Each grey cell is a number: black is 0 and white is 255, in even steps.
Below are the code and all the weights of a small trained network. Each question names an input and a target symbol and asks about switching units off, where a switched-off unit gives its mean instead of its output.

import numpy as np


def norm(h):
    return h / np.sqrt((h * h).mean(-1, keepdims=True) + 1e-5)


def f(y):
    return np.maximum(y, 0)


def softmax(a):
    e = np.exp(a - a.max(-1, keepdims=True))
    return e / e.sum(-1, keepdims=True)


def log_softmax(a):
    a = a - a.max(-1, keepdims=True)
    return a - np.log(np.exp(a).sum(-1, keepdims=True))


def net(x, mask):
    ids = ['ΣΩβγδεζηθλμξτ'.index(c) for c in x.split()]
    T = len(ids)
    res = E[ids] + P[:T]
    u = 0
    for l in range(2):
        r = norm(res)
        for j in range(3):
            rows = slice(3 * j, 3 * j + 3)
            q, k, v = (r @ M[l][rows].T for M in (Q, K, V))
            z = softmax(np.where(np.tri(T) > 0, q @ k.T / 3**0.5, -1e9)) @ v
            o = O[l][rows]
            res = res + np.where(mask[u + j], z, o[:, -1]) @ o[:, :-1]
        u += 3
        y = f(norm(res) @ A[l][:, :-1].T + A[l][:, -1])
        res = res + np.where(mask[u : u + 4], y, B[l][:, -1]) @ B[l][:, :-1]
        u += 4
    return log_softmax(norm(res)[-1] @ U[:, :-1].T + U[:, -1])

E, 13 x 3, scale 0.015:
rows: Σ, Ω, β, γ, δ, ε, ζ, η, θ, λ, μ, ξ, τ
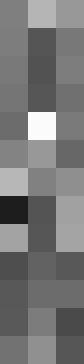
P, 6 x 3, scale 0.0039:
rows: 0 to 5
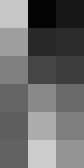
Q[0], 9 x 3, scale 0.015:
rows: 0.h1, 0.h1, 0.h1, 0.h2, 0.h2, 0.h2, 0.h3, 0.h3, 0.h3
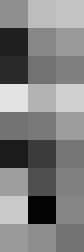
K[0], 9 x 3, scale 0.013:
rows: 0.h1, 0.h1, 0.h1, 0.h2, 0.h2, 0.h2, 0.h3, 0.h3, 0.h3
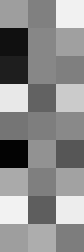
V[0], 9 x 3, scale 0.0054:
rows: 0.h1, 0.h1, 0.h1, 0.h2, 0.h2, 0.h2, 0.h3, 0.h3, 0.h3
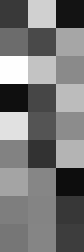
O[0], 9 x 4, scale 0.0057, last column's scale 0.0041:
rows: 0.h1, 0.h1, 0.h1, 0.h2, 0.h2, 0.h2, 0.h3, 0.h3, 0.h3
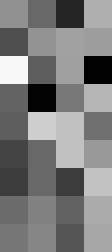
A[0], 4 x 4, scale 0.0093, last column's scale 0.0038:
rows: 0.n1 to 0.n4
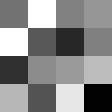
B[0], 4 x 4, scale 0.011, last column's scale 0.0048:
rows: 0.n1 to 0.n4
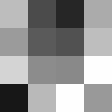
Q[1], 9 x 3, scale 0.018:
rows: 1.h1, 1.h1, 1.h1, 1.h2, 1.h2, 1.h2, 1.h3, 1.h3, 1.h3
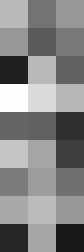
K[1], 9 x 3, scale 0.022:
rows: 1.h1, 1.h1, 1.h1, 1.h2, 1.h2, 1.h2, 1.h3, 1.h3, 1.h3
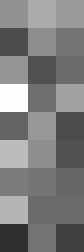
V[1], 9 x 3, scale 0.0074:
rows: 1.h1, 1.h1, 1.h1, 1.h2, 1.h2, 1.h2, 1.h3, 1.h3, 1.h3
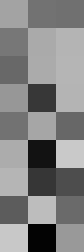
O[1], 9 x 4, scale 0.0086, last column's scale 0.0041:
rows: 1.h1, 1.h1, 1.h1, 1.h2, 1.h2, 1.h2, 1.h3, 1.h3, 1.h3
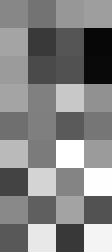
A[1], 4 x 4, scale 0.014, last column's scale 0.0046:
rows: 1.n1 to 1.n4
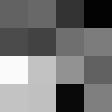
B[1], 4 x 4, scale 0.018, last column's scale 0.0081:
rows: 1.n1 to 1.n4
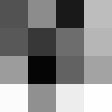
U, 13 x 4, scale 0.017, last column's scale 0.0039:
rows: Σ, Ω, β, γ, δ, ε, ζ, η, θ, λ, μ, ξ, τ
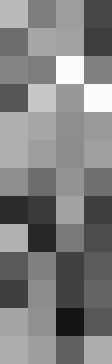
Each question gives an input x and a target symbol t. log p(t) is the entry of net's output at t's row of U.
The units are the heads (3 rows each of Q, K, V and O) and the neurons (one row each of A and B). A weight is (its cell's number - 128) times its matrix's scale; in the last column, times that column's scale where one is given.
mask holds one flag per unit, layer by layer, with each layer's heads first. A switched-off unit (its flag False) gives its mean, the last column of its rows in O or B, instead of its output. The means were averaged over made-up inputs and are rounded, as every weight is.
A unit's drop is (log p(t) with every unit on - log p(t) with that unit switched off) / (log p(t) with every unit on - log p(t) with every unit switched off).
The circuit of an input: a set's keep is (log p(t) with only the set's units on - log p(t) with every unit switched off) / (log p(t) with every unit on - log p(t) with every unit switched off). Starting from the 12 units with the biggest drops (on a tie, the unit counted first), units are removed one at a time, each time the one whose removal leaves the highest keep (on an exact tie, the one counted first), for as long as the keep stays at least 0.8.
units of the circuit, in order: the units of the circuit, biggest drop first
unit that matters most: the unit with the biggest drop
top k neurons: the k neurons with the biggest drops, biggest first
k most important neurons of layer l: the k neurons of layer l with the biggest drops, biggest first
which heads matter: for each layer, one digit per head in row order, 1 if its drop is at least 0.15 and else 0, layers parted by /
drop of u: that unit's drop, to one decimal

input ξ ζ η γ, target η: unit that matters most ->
0.h1
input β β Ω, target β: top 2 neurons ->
1.n1, 0.n3
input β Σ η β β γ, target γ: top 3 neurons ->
0.n3, 1.n4, 1.n3
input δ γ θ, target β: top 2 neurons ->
0.n4, 1.n1
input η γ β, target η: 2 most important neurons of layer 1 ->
1.n4, 1.n1
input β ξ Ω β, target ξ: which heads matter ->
111 / 010
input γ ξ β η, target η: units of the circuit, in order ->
1.n4, 1.h3, 1.n1
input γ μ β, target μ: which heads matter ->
000 / 000
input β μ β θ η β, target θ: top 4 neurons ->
0.n4, 0.n3, 1.n4, 1.n1
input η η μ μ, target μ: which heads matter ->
100 / 000
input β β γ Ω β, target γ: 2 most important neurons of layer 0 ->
0.n4, 0.n3
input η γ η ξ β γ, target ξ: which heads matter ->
100 / 010
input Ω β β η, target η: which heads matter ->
100 / 000
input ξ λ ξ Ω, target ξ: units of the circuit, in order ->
1.h2
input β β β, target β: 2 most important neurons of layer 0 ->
0.n3, 0.n1
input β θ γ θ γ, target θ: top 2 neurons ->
0.n3, 1.n4
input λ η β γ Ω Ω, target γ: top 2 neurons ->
1.n4, 0.n3
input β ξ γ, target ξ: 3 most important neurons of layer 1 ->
1.n1, 1.n4, 1.n3
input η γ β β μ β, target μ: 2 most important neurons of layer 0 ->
0.n1, 0.n2
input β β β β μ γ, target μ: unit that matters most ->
0.h1
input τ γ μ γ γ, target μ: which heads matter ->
000 / 000
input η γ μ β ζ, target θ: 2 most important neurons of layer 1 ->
1.n3, 1.n4
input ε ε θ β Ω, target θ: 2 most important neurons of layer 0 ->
0.n4, 0.n1
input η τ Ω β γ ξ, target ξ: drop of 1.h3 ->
0.2
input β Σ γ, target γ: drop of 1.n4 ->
0.3
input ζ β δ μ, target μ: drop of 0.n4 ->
0.0
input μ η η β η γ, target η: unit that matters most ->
0.h2
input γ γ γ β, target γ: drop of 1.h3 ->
0.1
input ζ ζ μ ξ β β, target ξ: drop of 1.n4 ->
0.1
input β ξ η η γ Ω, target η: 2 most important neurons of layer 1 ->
1.n4, 1.n1
